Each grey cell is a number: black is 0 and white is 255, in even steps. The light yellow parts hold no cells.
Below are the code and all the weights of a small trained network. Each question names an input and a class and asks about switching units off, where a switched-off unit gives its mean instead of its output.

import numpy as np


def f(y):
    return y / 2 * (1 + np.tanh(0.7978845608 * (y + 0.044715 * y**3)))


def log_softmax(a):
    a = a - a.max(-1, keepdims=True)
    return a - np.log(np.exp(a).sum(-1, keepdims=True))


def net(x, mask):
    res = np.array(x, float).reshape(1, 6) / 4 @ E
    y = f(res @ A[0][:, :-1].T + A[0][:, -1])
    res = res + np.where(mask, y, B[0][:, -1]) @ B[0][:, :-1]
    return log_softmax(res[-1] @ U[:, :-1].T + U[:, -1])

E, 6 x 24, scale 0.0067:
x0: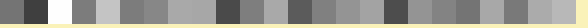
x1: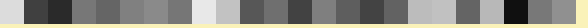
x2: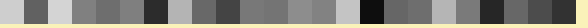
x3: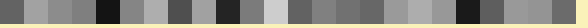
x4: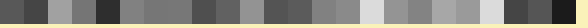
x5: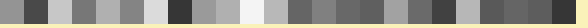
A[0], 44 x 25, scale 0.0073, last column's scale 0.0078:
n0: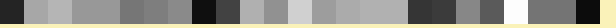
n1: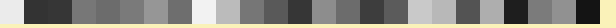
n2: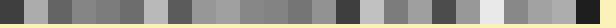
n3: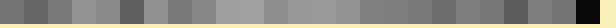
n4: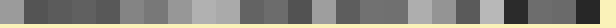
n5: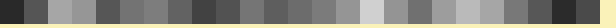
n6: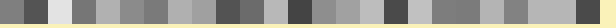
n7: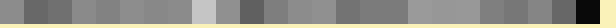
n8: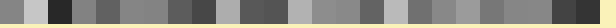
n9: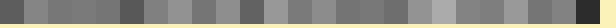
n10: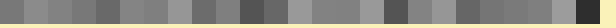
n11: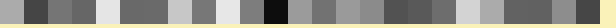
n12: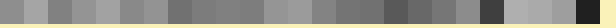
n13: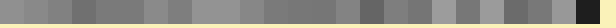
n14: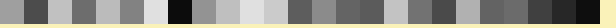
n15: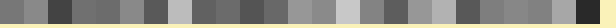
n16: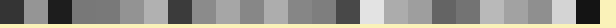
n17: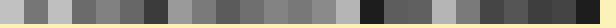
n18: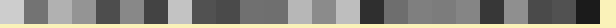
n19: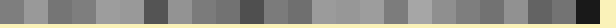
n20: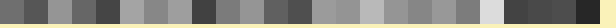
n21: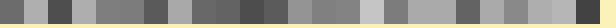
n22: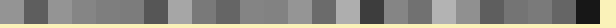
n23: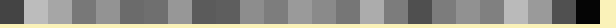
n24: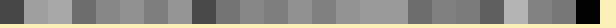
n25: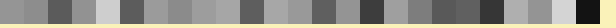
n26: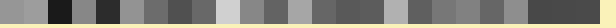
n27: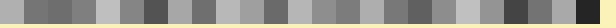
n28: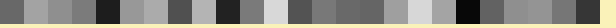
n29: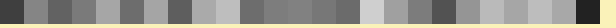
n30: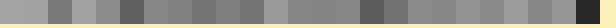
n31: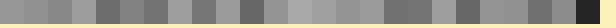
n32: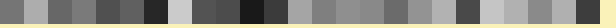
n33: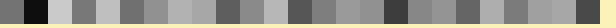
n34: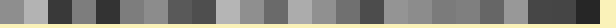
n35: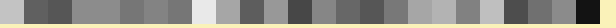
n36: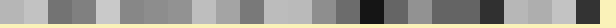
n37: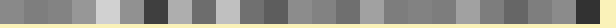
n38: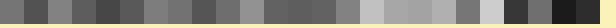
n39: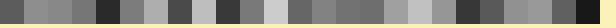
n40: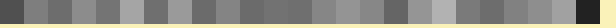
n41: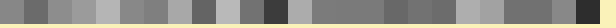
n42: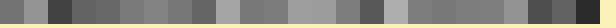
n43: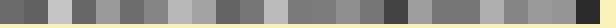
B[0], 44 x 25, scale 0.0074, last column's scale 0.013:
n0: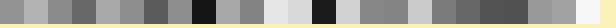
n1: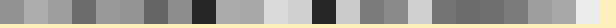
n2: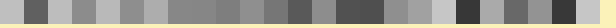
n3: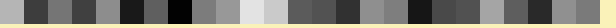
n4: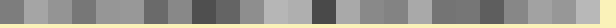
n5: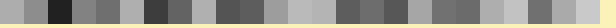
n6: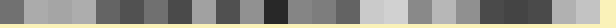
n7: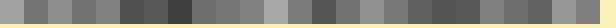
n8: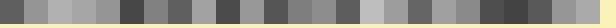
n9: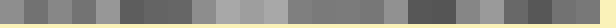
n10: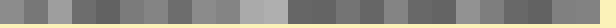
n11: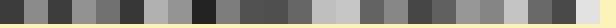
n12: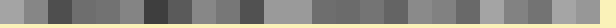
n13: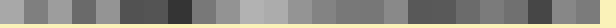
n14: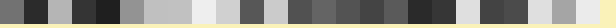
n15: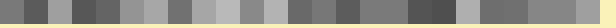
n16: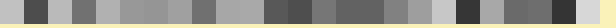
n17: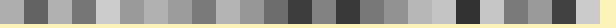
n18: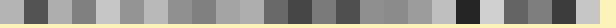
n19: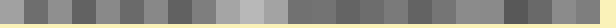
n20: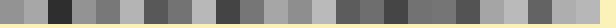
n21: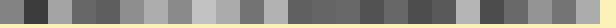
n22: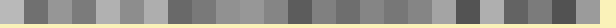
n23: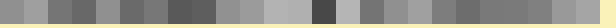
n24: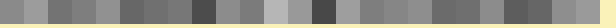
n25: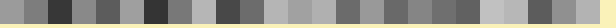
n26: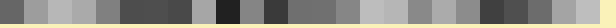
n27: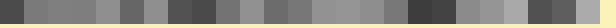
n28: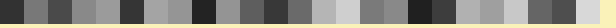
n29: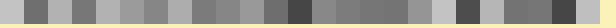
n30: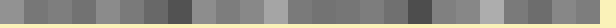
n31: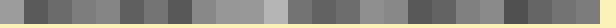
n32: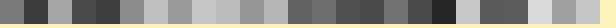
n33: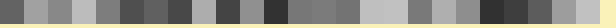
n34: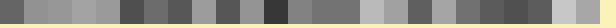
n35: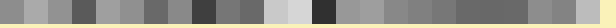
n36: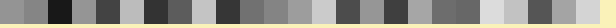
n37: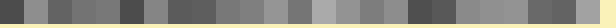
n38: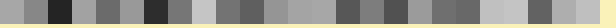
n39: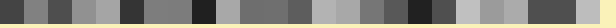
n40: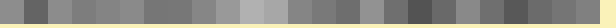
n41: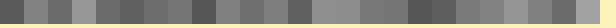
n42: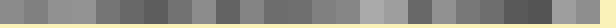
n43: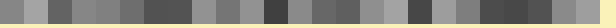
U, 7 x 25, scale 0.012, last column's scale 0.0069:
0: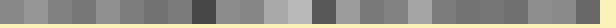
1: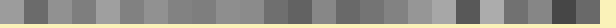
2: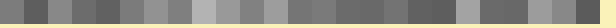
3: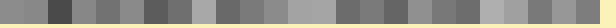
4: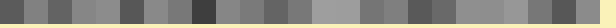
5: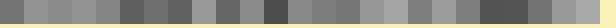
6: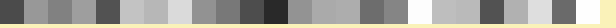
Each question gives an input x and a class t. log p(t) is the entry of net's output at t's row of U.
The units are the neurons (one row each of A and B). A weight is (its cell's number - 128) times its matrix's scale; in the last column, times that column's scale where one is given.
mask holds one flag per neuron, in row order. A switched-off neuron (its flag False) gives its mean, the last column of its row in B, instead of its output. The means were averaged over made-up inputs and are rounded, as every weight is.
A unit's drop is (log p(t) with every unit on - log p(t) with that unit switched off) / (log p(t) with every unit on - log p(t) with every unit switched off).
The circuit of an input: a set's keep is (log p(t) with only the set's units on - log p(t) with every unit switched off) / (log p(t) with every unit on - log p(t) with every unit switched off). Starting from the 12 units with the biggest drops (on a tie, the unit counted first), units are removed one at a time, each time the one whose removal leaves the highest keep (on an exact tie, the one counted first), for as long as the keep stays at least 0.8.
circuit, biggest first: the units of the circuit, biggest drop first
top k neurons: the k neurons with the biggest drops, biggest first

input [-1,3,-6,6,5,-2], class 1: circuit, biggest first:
[n16]
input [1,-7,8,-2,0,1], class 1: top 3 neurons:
[n18; n17; n1]
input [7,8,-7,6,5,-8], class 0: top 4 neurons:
[n1; n4; n35; n14]
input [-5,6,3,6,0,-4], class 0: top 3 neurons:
[n1; n11; n4]
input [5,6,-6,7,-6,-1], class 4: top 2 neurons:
[n28; n39]
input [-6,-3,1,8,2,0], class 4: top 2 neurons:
[n28; n39]
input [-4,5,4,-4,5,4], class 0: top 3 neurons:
[n1; n36; n4]
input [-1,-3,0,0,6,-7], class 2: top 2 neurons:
[n32; n21]
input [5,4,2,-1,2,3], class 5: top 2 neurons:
[n33; n0]
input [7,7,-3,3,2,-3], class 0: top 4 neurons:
[n1; n35; n4; n26]
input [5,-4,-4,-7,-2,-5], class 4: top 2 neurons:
[n11; n14]
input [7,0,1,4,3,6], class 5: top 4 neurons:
[n33; n6; n32; n43]
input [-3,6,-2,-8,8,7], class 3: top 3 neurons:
[n38; n20; n5]
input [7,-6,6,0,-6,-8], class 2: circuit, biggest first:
[n32]
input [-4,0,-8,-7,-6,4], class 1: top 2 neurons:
[n16; n29]
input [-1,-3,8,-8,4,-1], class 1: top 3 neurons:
[n18; n17; n28]
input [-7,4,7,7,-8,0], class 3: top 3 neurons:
[n36; n25; n16]
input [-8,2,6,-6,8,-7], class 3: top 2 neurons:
[n38; n20]
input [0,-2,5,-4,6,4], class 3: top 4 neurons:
[n5; n20; n38; n16]
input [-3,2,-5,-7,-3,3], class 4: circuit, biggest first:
[n11]
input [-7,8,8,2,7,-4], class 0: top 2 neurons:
[n1; n4]
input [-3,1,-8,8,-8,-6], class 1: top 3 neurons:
[n16; n2; n29]
